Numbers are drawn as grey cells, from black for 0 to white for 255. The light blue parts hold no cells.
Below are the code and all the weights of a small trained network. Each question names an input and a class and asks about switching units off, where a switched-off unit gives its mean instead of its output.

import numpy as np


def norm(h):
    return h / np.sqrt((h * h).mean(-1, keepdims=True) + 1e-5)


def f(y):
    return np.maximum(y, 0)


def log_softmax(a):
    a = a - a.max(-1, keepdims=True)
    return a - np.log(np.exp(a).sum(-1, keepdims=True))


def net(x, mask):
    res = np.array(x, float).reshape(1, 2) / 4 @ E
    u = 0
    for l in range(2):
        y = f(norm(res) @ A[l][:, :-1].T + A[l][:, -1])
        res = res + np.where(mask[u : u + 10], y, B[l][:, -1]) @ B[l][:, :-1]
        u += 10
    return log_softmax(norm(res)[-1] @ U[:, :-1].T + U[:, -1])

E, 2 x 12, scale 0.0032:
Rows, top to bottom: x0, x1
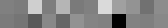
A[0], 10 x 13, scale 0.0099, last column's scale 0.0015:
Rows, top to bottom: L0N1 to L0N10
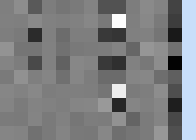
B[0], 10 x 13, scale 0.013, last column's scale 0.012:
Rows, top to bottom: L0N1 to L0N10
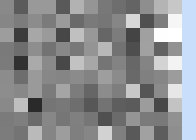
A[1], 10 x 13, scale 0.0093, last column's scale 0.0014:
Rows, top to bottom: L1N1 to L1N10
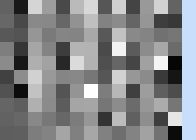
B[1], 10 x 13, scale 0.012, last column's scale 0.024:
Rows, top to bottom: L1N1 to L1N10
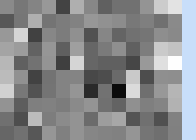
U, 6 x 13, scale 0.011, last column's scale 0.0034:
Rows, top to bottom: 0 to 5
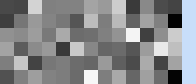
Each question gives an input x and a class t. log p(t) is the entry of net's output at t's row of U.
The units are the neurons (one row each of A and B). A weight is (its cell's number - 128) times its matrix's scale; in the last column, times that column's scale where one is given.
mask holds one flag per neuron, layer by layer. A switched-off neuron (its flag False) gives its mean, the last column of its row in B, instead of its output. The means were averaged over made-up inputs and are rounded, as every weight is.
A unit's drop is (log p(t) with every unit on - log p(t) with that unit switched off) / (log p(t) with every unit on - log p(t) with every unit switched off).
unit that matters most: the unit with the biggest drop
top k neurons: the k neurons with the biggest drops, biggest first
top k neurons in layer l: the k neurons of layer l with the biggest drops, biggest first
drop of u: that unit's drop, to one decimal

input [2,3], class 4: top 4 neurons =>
L0N8; L0N3; L0N5; L1N5
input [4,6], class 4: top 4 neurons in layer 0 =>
L0N8; L0N3; L0N5; L0N1
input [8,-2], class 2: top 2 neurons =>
L0N3; L0N5
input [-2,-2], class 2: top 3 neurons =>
L0N5; L0N3; L1N5
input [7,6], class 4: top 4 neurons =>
L0N3; L0N5; L1N5; L1N1
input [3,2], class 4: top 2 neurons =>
L0N3; L0N5
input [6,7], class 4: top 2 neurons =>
L0N3; L1N5
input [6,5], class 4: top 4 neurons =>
L0N3; L0N5; L1N5; L1N1
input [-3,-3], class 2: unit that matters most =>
L0N5
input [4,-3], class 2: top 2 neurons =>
L0N3; L1N5
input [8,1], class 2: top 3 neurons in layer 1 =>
L1N5; L1N1; L1N4
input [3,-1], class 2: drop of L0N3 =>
0.9
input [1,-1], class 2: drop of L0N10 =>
0.0
